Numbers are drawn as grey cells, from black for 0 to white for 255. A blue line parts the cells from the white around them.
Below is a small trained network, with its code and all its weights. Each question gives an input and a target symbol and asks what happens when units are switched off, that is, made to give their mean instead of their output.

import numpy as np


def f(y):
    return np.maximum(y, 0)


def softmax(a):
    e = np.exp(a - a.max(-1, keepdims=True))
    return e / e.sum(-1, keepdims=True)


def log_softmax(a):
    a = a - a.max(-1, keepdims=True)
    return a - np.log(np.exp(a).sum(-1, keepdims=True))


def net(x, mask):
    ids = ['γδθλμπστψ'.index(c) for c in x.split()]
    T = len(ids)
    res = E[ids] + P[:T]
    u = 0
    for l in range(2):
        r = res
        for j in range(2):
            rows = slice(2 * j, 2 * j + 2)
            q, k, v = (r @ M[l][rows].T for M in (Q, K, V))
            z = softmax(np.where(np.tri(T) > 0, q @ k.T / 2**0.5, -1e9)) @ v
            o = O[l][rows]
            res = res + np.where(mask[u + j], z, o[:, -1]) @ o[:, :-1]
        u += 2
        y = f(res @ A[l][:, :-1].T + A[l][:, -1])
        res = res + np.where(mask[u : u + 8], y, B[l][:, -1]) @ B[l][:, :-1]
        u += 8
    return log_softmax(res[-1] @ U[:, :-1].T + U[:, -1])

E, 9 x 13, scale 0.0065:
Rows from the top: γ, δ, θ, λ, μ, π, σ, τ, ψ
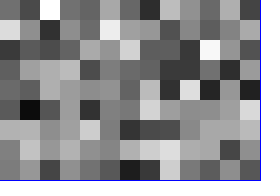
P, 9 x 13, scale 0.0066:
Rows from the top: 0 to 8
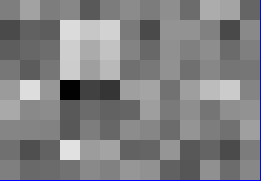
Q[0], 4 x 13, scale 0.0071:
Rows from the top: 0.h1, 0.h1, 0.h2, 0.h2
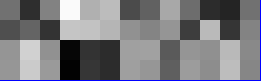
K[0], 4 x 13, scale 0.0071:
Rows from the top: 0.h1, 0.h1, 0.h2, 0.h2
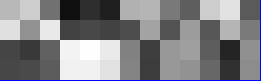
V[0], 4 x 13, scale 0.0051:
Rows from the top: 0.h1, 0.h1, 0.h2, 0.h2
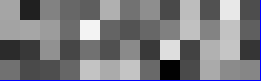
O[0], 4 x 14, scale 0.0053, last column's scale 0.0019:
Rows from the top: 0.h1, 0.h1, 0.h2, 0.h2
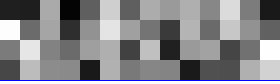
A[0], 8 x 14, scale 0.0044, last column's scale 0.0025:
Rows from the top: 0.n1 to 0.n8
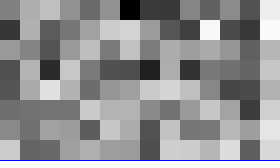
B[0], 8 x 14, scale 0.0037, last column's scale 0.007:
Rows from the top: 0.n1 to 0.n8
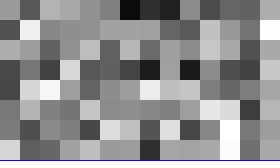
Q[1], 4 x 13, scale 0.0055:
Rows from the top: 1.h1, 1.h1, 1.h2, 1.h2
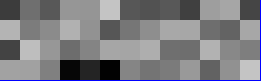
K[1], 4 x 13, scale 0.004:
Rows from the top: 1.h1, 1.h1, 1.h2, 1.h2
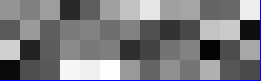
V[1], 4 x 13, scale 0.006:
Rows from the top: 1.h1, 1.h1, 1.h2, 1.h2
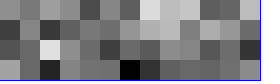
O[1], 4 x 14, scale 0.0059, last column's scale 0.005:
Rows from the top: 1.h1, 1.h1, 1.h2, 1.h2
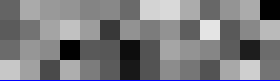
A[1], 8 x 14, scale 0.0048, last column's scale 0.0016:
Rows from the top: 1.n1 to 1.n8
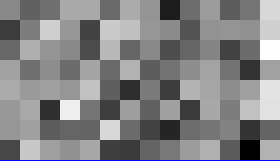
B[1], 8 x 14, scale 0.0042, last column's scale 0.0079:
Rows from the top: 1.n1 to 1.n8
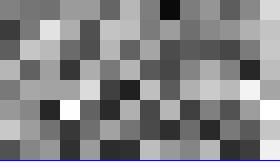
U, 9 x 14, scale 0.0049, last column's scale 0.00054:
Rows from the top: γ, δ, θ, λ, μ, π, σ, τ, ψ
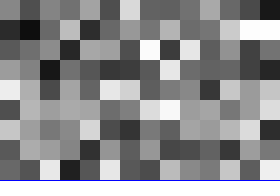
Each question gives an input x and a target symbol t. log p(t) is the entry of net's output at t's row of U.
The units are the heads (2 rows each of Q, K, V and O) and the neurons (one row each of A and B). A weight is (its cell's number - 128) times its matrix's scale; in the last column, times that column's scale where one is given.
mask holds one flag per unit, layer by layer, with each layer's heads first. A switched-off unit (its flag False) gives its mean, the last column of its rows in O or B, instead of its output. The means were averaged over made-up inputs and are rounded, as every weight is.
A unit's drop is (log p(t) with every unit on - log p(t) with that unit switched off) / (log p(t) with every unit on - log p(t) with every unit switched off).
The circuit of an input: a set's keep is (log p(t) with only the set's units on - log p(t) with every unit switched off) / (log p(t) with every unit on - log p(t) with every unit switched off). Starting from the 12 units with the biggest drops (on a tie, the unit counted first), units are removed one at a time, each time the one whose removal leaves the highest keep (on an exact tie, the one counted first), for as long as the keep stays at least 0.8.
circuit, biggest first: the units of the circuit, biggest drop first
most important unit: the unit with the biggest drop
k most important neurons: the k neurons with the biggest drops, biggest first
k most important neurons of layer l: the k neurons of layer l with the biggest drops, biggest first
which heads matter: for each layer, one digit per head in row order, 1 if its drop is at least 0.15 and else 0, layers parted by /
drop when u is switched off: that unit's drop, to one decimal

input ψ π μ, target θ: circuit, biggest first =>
[1.n6, 0.h2]
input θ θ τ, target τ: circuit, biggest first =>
[0.h2, 1.n3]
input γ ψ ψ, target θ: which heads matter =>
11 / 00
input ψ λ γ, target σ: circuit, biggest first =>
[0.h2, 1.h2, 1.n5, 0.n1]
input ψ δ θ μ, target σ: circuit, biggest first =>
[1.h2, 1.n5, 0.h2, 0.n1]
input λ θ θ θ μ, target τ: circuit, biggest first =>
[0.h2, 1.n3]
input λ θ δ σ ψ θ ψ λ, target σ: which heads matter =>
11 / 01
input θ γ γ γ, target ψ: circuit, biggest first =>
[1.n6, 0.n7, 1.h2]
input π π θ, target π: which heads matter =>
10 / 10
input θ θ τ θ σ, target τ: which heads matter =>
01 / 00
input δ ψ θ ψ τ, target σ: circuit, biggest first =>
[1.h2, 0.n4, 1.n5, 0.h2]
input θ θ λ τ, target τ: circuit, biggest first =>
[0.h2, 1.n3, 0.n8]
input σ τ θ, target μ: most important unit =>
0.h1
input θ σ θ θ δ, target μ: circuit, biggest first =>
[1.n8, 0.h2, 0.h1, 1.h2]
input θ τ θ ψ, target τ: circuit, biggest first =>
[0.h2, 1.n3]
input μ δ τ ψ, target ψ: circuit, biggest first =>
[0.h1, 1.h2, 1.n6, 1.n1]
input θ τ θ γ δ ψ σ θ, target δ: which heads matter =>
01 / 01
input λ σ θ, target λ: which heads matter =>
10 / 01
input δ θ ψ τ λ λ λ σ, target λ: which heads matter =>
11 / 01
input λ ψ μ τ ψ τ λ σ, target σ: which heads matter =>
01 / 00
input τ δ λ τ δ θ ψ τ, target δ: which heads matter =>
01 / 00
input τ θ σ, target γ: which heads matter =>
01 / 11
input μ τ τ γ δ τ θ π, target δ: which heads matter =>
01 / 00
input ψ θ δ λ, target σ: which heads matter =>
01 / 01
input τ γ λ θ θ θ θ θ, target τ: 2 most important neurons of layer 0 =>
[0.n2, 0.n8]
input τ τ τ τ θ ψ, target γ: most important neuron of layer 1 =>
[1.n4]
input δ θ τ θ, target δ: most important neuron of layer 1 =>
[1.n2]
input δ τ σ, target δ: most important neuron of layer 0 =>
[0.n7]
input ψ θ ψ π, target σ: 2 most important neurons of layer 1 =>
[1.n5, 1.n2]
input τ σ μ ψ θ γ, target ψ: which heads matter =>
00 / 00
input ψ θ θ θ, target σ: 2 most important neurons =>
[1.n5, 0.n2]
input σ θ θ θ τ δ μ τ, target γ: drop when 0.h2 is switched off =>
1.0
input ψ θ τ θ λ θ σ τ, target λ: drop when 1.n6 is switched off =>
0.2
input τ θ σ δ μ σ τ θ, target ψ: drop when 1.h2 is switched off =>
0.1
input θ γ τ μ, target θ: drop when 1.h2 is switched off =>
0.2
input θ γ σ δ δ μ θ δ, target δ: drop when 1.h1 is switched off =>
-0.1
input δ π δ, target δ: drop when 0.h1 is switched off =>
0.2
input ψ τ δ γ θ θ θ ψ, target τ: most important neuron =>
[1.n3]
